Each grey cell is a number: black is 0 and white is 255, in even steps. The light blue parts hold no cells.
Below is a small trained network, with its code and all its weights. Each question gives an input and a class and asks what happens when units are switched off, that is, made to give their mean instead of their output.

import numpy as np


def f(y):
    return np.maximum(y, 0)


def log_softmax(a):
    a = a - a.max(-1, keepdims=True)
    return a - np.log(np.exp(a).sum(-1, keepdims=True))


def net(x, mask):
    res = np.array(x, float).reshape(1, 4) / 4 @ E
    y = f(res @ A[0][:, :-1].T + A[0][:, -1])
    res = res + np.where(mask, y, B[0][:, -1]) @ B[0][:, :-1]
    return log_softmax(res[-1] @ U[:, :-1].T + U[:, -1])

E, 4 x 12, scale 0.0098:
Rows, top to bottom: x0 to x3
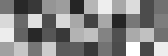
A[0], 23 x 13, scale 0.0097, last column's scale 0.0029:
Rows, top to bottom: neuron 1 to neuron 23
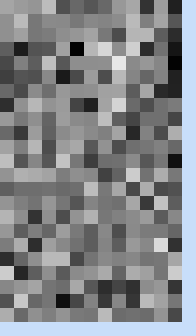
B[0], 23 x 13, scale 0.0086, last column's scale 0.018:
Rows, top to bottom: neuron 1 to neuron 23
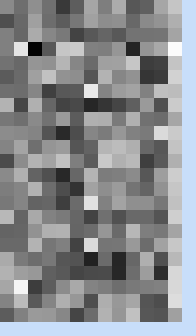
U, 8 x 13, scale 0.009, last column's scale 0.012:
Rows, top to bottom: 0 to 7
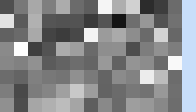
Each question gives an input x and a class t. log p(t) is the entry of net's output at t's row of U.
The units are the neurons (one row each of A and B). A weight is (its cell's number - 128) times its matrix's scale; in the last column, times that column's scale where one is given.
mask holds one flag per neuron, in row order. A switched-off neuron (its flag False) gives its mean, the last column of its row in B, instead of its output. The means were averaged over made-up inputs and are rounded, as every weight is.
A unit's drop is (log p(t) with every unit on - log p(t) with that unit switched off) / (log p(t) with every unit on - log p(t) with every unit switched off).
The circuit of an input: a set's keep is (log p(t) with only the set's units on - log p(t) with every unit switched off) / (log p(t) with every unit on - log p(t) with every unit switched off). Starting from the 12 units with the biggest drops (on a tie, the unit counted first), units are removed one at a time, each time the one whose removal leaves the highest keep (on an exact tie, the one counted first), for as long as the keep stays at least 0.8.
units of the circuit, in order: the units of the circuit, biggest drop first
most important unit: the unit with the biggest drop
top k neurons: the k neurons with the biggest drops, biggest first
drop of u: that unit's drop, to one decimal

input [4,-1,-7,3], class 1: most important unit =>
neuron 8
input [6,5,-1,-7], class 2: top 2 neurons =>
neuron 7; neuron 10
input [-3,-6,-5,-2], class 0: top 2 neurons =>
neuron 22; neuron 5
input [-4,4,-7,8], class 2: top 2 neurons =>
neuron 1; neuron 13
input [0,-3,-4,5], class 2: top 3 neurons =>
neuron 20; neuron 16; neuron 1
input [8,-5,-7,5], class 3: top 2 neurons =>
neuron 4; neuron 20
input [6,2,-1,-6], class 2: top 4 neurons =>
neuron 7; neuron 10; neuron 21; neuron 22
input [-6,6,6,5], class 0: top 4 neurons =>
neuron 4; neuron 11; neuron 12; neuron 8
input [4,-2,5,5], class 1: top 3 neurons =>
neuron 20; neuron 16; neuron 7
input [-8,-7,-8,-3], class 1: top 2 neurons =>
neuron 8; neuron 4
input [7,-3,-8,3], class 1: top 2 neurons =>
neuron 8; neuron 19
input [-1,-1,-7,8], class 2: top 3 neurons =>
neuron 1; neuron 15; neuron 20
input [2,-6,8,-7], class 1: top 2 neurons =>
neuron 16; neuron 20
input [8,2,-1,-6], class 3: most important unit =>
neuron 4
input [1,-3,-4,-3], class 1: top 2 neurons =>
neuron 8; neuron 19
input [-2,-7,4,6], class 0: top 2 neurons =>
neuron 22; neuron 6
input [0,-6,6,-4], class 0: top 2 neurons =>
neuron 6; neuron 8
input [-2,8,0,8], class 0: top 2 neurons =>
neuron 12; neuron 11
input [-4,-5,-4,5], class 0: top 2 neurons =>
neuron 22; neuron 4
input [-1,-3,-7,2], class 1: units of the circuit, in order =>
neuron 8
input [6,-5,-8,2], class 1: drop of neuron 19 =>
0.4
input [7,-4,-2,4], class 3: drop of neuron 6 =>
0.0
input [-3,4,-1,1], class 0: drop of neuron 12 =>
0.1
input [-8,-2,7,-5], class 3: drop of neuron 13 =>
-0.1
